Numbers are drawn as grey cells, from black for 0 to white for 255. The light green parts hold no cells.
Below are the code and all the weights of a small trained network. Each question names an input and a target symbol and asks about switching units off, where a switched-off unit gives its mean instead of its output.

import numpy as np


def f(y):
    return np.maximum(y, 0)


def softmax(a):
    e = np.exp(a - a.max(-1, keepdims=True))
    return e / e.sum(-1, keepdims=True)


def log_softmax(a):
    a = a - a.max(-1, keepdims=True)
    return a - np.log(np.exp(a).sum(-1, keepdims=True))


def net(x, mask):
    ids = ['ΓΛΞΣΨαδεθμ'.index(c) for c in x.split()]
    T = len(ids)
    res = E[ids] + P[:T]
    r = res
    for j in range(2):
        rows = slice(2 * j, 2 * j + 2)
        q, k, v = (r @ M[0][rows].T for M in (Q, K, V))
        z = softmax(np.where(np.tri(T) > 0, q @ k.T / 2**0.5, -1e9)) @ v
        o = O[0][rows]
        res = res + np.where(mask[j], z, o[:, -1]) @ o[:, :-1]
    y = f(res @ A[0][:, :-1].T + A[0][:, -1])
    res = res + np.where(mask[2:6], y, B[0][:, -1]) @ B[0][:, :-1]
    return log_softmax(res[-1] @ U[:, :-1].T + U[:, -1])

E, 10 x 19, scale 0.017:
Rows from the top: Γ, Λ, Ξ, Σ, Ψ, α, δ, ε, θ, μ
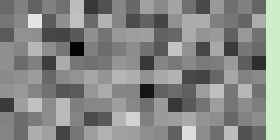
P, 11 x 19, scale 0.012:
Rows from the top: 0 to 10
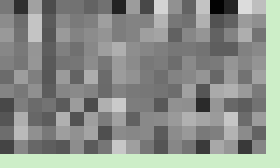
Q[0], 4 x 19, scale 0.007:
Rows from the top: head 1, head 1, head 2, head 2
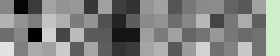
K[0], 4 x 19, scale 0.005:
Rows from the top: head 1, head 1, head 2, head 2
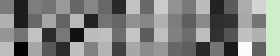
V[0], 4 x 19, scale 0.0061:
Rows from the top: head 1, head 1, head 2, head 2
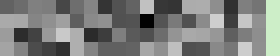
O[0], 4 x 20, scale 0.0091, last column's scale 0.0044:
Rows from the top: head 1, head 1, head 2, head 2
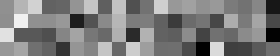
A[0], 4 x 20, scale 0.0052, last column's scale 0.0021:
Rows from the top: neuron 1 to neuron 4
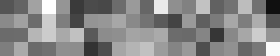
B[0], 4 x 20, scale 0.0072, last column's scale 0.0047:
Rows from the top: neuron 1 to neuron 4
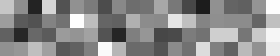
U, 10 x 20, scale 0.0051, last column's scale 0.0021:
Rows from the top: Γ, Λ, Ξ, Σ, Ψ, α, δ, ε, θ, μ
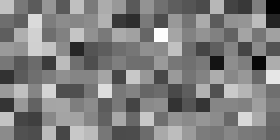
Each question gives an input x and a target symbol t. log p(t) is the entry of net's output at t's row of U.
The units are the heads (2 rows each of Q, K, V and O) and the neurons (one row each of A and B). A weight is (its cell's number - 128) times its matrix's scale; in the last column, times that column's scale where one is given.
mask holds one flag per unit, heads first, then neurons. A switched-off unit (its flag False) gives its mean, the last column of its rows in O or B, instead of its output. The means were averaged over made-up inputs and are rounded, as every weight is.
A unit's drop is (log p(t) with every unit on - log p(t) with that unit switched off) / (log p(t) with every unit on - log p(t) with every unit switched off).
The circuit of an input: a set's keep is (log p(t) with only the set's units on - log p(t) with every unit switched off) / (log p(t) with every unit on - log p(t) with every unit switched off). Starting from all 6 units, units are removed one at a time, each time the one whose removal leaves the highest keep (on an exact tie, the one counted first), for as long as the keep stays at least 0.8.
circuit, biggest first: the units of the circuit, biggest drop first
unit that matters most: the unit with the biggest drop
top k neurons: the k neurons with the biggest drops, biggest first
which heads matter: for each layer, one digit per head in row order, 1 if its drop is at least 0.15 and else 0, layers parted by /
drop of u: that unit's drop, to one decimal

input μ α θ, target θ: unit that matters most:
head 2
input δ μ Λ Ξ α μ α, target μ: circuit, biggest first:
[head 1; head 2; neuron 1]
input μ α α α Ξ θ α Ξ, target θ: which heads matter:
01
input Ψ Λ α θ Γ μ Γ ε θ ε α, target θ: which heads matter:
01
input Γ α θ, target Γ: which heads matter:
01
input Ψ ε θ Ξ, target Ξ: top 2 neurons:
[neuron 3; neuron 1]
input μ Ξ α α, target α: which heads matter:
11
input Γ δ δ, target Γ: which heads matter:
01
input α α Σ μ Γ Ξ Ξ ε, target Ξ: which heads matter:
10
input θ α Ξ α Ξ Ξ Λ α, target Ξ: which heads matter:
10
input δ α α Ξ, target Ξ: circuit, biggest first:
[head 1; neuron 3]
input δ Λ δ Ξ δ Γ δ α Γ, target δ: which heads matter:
10
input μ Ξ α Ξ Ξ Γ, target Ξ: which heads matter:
10
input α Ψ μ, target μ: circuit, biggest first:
[neuron 1; head 2; head 1]
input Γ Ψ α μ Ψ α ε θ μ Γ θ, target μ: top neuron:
[neuron 1]
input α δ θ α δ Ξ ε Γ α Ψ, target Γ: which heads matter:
01
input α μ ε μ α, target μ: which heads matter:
11
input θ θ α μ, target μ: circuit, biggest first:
[head 2; neuron 1; head 1]
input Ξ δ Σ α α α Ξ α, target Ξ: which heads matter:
11
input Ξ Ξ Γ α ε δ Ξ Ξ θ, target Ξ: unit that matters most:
head 1
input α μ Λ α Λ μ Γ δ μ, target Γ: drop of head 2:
1.1
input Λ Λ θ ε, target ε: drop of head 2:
0.5
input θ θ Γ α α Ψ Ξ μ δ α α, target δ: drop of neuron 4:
0.4
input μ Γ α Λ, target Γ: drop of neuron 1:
-0.2
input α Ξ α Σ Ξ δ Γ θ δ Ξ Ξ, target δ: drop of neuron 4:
0.3
